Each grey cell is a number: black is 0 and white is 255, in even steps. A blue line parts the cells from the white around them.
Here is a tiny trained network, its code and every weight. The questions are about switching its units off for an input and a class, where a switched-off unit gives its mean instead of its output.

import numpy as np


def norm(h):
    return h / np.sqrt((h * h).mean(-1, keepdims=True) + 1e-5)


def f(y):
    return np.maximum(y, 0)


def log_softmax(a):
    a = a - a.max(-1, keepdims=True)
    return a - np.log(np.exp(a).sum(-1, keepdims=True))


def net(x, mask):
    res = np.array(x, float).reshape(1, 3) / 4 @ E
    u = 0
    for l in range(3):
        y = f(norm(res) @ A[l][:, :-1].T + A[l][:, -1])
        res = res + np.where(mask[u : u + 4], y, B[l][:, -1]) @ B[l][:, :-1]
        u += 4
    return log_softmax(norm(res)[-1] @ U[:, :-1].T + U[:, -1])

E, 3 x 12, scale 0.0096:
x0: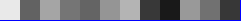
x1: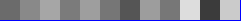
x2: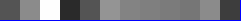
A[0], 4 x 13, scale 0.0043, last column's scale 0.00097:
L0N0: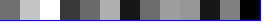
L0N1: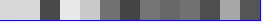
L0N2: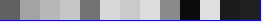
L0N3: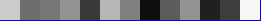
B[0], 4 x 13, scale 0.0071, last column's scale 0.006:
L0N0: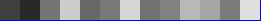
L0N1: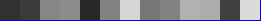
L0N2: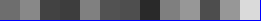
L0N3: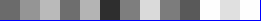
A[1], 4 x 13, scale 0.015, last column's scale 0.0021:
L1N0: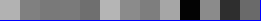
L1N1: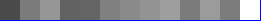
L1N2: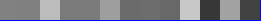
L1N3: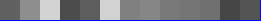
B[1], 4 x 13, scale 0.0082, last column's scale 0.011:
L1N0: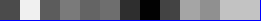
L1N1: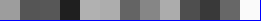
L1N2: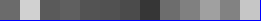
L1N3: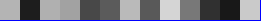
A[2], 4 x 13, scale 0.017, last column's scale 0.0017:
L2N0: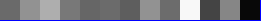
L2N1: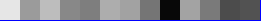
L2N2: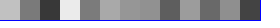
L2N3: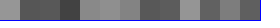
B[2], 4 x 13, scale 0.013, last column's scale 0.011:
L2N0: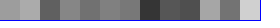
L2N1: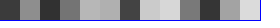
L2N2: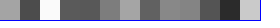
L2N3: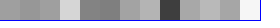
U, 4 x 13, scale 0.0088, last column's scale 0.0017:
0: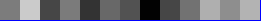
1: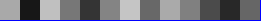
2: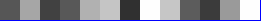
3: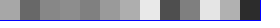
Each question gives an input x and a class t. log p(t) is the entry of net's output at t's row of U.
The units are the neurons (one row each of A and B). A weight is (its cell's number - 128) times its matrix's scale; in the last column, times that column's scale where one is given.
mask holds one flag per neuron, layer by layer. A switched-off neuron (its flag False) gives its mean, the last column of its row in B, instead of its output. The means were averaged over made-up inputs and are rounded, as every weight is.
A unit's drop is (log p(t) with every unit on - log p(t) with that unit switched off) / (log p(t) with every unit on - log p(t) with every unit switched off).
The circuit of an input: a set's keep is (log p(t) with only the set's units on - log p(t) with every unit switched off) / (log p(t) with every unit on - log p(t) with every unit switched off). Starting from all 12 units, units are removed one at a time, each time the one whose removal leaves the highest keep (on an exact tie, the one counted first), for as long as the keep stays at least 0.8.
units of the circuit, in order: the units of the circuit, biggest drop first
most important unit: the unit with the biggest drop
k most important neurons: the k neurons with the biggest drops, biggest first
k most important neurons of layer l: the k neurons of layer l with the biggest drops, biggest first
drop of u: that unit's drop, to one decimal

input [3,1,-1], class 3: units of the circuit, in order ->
(L0N3)
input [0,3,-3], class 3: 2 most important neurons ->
(L0N1, L2N3)
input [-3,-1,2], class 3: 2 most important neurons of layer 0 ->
(L0N2, L0N3)
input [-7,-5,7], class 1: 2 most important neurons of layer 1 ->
(L1N3, L1N2)
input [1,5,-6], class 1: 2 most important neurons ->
(L2N2, L1N0)
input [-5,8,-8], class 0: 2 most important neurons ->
(L2N0, L1N3)
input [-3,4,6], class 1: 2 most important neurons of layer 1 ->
(L1N3, L1N1)
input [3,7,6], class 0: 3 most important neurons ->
(L1N2, L2N0, L2N2)
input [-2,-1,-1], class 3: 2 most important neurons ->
(L2N3, L2N1)
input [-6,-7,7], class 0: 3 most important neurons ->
(L1N0, L2N1, L2N2)
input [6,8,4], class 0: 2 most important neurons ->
(L1N2, L2N0)
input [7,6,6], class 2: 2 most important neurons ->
(L2N1, L0N2)
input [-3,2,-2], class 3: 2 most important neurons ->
(L2N1, L0N1)
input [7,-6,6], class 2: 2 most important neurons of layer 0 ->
(L0N3, L0N1)
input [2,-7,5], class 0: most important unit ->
L1N0
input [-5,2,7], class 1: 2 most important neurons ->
(L1N3, L2N1)
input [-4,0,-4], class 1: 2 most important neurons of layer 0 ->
(L0N3, L0N2)
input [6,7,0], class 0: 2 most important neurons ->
(L1N2, L2N0)
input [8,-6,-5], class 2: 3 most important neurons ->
(L2N1, L1N2, L0N3)
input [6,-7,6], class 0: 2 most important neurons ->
(L1N0, L2N2)
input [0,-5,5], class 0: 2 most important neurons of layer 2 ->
(L2N2, L2N3)
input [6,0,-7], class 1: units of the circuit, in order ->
(L2N2)
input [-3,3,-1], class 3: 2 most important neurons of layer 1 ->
(L1N1, L1N0)
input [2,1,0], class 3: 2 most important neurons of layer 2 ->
(L2N1, L2N2)
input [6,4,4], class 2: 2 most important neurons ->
(L2N1, L0N3)
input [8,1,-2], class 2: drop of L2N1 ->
0.7
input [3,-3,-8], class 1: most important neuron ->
(L2N2)
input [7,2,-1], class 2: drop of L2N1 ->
0.3
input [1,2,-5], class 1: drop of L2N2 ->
0.2
